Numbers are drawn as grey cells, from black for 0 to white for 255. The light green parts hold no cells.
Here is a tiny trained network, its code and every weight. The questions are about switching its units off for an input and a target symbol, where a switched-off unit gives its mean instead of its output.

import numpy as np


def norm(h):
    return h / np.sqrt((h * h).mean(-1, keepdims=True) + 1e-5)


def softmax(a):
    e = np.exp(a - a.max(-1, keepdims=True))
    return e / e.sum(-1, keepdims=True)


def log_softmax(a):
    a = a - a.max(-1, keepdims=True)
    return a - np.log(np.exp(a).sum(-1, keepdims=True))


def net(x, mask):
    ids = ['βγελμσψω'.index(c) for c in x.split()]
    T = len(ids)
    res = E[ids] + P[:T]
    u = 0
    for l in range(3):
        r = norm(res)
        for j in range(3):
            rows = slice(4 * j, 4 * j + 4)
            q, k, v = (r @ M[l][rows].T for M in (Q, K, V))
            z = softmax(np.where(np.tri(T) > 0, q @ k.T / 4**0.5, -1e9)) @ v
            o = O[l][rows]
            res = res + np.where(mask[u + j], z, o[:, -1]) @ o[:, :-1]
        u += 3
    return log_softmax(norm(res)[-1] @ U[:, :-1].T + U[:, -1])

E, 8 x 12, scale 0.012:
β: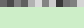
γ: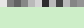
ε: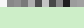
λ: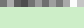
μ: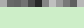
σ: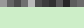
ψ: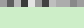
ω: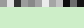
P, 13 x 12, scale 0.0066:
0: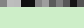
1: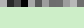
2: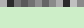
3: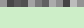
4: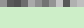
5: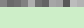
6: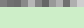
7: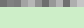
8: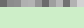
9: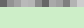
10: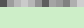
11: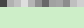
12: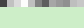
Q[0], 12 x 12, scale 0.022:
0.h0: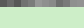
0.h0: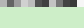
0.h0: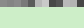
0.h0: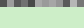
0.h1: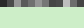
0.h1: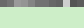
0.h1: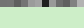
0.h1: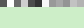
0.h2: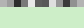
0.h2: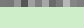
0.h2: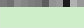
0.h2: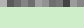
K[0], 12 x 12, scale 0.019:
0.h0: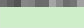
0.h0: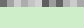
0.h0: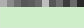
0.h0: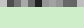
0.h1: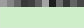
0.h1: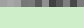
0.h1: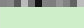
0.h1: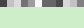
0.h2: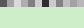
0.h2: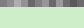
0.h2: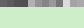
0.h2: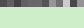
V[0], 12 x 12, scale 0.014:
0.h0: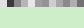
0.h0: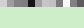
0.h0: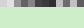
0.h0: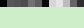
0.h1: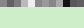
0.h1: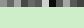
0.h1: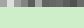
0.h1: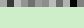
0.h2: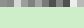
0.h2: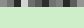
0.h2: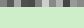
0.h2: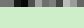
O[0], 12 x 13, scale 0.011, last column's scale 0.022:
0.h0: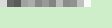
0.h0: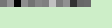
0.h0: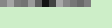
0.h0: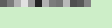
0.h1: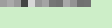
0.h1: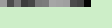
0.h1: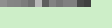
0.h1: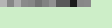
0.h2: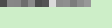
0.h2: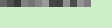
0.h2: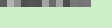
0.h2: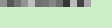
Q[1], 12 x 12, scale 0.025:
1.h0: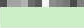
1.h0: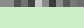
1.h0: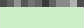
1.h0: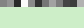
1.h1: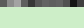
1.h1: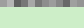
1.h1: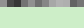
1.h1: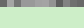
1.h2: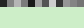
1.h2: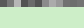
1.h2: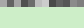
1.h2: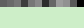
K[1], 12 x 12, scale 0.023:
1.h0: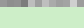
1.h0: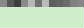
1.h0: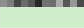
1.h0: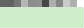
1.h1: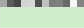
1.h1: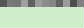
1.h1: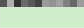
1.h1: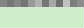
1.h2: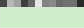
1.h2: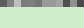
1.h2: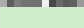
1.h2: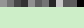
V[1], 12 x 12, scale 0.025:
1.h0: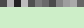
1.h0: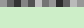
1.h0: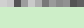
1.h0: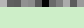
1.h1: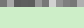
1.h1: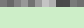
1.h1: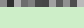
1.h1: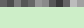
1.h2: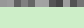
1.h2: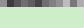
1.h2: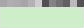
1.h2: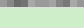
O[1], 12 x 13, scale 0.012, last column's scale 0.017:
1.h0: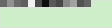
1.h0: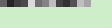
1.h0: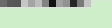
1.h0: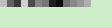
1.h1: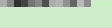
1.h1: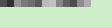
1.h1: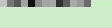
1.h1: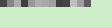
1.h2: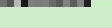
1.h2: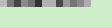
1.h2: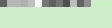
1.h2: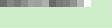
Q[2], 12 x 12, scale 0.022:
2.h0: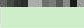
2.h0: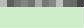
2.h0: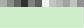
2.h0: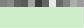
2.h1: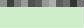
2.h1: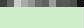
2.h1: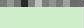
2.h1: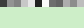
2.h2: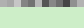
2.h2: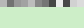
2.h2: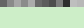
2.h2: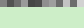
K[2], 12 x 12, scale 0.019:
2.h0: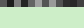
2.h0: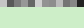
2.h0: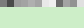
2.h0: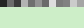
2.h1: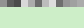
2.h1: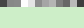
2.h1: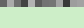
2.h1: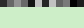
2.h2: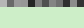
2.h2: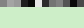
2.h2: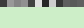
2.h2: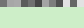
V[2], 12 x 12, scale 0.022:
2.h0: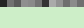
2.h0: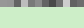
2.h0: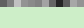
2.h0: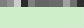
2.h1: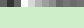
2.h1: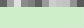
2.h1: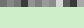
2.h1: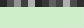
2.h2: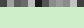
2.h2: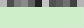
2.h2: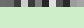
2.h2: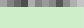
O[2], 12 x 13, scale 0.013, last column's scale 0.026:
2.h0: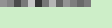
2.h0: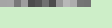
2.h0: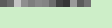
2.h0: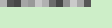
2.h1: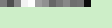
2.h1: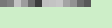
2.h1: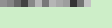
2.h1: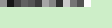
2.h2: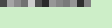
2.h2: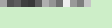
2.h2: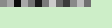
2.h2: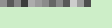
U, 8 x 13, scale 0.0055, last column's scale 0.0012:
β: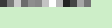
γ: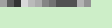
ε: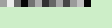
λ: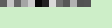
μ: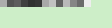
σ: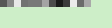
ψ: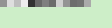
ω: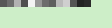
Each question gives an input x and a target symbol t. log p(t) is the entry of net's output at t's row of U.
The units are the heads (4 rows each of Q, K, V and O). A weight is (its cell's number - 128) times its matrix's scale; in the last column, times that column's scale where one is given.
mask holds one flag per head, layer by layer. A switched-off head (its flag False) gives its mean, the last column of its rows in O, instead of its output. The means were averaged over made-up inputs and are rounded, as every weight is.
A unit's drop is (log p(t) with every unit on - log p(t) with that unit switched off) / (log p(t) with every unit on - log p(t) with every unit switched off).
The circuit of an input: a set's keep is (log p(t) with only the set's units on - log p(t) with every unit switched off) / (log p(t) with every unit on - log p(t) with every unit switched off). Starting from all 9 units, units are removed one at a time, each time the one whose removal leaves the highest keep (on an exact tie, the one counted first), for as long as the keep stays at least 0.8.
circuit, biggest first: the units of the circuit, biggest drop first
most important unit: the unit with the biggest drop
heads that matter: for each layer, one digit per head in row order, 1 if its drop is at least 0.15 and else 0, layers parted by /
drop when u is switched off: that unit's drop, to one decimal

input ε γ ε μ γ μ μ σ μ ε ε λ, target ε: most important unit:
2.h1
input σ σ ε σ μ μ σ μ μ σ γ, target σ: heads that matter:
100 / 010 / 000
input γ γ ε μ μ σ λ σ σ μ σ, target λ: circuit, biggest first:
(0.h1 1.h0)
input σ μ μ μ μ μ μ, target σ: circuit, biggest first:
(1.h1 0.h0)
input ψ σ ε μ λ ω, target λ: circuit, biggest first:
(0.h1 1.h0)
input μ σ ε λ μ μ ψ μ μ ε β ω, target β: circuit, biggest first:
(1.h0 0.h0)
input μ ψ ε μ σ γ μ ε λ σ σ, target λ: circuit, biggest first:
(1.h0 0.h1)
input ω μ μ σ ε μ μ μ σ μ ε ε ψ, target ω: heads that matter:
000 / 010 / 001
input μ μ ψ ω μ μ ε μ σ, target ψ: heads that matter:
000 / 100 / 100
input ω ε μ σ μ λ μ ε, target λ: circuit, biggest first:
(1.h0 0.h1)
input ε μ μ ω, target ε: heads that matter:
100 / 000 / 010
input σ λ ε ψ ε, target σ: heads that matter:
001 / 010 / 000
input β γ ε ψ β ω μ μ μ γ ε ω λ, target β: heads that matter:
100 / 010 / 010
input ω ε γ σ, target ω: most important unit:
0.h1
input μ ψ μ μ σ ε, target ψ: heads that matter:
001 / 100 / 100
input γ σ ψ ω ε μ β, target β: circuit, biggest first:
(0.h0 2.h0)
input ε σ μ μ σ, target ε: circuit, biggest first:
(2.h1 0.h0)
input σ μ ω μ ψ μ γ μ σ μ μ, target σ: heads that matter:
101 / 010 / 000
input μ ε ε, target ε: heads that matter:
110 / 000 / 010
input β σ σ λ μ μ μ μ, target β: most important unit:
1.h1
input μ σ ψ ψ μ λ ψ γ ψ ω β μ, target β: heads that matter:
100 / 100 / 100
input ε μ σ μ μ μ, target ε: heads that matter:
110 / 110 / 010
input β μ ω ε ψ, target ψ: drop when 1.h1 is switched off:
-0.1
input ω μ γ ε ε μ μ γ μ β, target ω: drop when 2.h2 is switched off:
0.4
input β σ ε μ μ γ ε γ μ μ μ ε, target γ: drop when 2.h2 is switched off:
0.1
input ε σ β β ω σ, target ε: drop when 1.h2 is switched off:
0.0
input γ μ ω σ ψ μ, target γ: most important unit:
2.h1
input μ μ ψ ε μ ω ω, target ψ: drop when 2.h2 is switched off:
-0.1
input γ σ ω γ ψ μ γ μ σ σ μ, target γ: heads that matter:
000 / 000 / 000
